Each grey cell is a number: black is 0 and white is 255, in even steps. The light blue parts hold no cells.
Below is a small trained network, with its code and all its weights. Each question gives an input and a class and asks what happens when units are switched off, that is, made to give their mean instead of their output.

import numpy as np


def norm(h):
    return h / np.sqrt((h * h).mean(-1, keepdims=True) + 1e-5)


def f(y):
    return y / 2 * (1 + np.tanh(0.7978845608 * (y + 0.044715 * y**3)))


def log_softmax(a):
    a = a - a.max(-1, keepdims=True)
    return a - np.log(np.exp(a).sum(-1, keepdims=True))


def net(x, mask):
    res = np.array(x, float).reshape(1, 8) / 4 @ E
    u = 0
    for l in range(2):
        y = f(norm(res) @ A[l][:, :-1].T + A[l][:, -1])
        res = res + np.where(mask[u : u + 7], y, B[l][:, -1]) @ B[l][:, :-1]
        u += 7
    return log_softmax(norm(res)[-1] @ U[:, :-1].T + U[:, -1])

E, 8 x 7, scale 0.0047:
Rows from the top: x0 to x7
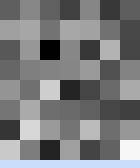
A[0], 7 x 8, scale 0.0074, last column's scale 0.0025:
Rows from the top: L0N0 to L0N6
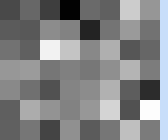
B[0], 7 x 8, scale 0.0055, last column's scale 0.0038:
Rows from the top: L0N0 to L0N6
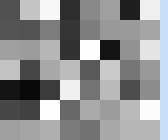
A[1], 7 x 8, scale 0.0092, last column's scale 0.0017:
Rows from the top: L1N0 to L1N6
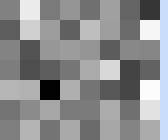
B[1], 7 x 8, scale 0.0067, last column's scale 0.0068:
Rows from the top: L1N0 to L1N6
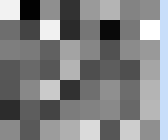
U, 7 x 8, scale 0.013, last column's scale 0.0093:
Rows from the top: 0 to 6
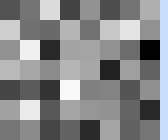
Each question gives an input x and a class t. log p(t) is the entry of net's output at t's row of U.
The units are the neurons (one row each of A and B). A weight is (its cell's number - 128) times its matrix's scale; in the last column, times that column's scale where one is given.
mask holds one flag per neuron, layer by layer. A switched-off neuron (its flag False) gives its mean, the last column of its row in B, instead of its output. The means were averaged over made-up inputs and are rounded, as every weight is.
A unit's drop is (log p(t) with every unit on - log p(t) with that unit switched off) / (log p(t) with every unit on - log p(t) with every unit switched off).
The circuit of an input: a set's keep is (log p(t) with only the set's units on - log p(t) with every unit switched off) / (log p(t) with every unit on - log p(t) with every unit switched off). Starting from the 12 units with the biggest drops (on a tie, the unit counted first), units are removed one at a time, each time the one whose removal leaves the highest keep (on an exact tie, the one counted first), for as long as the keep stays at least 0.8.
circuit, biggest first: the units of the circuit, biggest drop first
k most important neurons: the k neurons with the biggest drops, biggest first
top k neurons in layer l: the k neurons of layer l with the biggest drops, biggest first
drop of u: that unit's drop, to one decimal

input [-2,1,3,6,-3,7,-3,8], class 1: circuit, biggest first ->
[L1N1 L0N6]
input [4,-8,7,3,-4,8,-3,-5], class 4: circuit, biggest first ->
[L0N2 L1N3]
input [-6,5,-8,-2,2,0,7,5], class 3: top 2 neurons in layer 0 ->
[L0N0 L0N5]
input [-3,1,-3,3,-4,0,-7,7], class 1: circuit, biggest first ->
[L1N1]
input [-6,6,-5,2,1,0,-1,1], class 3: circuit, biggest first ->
[L0N0 L0N5 L1N1]
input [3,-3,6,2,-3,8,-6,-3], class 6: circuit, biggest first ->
[L1N1 L0N2]
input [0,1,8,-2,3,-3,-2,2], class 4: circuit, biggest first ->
[L0N4 L1N3]
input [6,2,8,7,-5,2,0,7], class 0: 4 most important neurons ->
[L1N4 L1N6 L0N0 L0N6]
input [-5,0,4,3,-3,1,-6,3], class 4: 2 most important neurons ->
[L0N4 L1N3]
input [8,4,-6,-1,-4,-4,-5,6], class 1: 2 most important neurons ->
[L1N1 L0N2]
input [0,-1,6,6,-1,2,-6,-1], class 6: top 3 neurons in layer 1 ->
[L1N4 L1N2 L1N5]
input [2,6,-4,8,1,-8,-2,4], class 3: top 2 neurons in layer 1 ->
[L1N2 L1N0]
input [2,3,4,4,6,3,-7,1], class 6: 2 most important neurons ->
[L1N1 L0N2]
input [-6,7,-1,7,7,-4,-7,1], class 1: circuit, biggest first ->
[L1N1]
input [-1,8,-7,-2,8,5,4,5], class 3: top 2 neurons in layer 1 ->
[L1N1 L1N4]
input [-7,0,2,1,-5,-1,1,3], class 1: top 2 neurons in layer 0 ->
[L0N6 L0N0]
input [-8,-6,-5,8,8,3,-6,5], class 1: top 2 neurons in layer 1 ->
[L1N1 L1N4]
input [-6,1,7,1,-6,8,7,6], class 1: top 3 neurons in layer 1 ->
[L1N1 L1N0 L1N6]
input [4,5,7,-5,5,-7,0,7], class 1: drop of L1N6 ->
0.3
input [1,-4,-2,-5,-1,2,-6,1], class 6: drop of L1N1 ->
0.2
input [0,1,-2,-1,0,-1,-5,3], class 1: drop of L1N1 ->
0.2
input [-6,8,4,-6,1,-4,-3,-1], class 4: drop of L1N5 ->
0.0
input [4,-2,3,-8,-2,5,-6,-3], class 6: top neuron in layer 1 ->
[L1N4]
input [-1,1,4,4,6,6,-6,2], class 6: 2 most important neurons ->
[L1N1 L0N2]
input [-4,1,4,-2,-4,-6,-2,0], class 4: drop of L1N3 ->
0.1
